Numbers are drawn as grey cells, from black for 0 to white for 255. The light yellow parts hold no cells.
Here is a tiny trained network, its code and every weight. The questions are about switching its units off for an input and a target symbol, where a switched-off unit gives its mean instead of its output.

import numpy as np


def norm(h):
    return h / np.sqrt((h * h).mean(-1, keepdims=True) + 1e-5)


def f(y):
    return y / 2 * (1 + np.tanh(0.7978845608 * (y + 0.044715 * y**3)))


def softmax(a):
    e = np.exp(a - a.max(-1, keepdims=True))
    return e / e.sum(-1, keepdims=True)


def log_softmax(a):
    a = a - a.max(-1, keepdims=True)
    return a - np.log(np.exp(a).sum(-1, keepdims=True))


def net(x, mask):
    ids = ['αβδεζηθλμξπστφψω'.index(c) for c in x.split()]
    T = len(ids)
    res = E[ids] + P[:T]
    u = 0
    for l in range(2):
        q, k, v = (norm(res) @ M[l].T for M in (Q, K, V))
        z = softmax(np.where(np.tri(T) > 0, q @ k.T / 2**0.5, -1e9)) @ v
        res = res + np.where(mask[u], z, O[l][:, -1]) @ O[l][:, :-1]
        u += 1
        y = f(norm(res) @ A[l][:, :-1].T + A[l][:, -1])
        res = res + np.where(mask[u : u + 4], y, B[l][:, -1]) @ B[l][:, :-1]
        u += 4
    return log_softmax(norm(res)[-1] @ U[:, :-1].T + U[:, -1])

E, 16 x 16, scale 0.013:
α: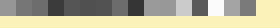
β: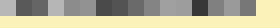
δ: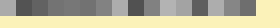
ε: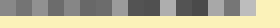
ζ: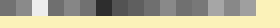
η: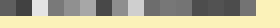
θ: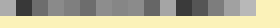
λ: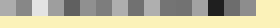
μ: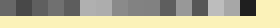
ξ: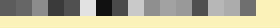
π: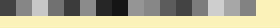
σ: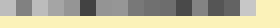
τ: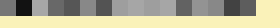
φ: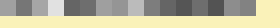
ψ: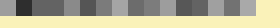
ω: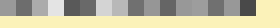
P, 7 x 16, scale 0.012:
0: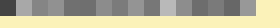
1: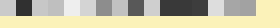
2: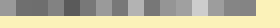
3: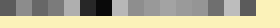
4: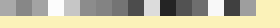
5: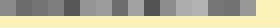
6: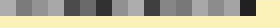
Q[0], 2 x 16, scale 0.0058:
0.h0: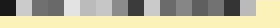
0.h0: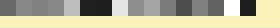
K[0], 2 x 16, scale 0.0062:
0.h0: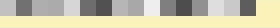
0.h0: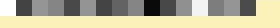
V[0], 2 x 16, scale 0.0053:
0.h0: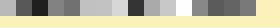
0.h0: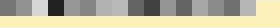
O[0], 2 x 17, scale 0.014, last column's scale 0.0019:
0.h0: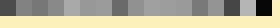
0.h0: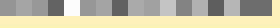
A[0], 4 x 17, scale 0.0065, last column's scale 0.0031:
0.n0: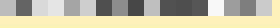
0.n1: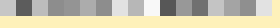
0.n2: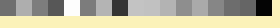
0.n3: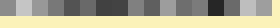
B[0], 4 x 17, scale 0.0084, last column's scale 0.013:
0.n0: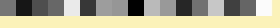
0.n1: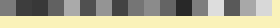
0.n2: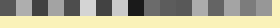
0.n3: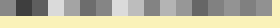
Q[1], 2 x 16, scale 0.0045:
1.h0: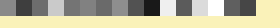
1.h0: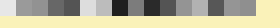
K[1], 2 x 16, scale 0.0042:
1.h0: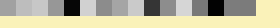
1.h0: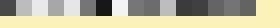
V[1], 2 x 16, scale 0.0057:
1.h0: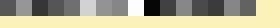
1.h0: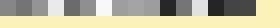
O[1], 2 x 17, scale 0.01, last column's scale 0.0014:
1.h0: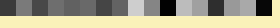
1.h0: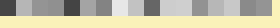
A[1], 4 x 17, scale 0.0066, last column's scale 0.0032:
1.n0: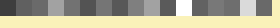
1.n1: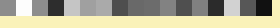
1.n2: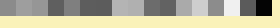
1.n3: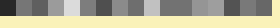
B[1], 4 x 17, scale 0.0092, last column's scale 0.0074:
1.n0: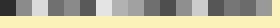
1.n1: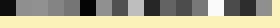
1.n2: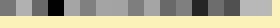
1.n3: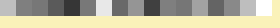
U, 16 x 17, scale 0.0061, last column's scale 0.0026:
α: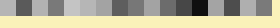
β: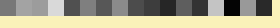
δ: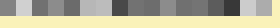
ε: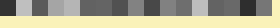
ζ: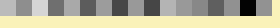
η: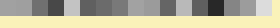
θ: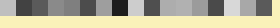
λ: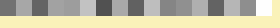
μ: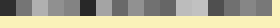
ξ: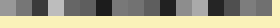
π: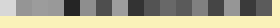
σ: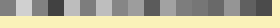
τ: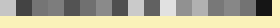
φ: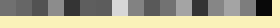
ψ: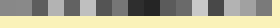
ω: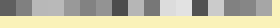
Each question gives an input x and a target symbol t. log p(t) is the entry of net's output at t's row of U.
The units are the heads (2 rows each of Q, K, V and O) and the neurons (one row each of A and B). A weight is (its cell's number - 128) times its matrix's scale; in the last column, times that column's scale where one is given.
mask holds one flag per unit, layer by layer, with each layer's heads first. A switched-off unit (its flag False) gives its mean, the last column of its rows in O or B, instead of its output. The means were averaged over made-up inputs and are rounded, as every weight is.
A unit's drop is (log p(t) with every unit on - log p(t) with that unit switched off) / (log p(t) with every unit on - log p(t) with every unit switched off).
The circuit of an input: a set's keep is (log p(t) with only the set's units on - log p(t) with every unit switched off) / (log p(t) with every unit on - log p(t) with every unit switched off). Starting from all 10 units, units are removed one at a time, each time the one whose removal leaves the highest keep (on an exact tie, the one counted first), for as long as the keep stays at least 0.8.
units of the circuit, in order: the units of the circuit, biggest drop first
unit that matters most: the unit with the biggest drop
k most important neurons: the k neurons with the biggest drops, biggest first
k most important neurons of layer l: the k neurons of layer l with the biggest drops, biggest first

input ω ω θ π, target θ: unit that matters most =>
0.n0
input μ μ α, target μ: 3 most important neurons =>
0.n0, 0.n1, 1.n0
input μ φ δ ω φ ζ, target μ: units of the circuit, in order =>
0.n0, 0.n1, 1.n0, 1.h0
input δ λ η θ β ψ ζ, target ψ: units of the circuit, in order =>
0.n2, 0.h0, 1.n3, 0.n1
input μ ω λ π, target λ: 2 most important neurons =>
0.n2, 0.n0
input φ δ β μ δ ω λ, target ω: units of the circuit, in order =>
1.h0, 0.n0, 0.h0
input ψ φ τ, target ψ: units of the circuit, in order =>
0.n2, 0.h0, 0.n0
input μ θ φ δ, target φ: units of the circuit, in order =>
0.h0, 0.n0, 1.h0
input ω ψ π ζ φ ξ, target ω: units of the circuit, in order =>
0.n0, 0.h0, 0.n1, 1.n3
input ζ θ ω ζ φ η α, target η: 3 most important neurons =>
0.n0, 1.n2, 0.n1
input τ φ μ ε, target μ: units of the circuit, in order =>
0.n0, 0.h0, 1.n0, 1.h0
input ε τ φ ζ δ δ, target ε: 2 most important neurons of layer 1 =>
1.n1, 1.n3
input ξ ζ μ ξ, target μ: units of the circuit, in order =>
0.n0, 0.h0, 1.n0, 1.h0
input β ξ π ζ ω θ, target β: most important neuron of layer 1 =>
1.n3
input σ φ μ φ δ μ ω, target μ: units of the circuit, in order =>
0.n0, 1.h0, 1.n0, 0.h0
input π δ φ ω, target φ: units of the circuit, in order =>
0.n0, 1.h0, 0.h0
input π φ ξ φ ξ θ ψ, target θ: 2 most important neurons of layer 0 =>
0.n0, 0.n1
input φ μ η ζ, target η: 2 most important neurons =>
0.n0, 1.n2
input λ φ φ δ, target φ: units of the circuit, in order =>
0.n0, 0.h0, 1.h0
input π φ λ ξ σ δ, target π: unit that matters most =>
0.h0
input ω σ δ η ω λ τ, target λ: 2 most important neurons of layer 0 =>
0.n2, 0.n0
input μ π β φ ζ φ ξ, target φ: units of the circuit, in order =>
0.n0, 1.h0, 0.h0
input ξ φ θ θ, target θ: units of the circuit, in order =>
0.n0, 0.h0, 1.n2
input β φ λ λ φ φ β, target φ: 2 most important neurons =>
0.n0, 0.n1
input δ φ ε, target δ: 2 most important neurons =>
0.n0, 0.n2
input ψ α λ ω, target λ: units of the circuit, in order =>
0.h0, 0.n2
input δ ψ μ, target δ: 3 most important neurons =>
0.n0, 0.n2, 1.n3
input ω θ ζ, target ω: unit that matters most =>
1.h0
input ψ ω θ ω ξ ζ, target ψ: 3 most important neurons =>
0.n2, 0.n0, 0.n3
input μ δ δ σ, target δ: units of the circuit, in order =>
0.h0, 0.n0, 1.n3
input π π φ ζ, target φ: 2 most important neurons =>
0.n0, 0.n1
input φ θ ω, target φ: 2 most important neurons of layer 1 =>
1.n3, 1.n2
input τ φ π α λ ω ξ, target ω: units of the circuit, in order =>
0.n0, 1.h0, 0.h0
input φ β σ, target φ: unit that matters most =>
0.n0
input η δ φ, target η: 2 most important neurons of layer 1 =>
1.n2, 1.n3
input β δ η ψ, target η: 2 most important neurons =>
0.n0, 0.n1
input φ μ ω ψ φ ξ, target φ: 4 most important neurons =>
0.n0, 0.n1, 1.n3, 1.n2
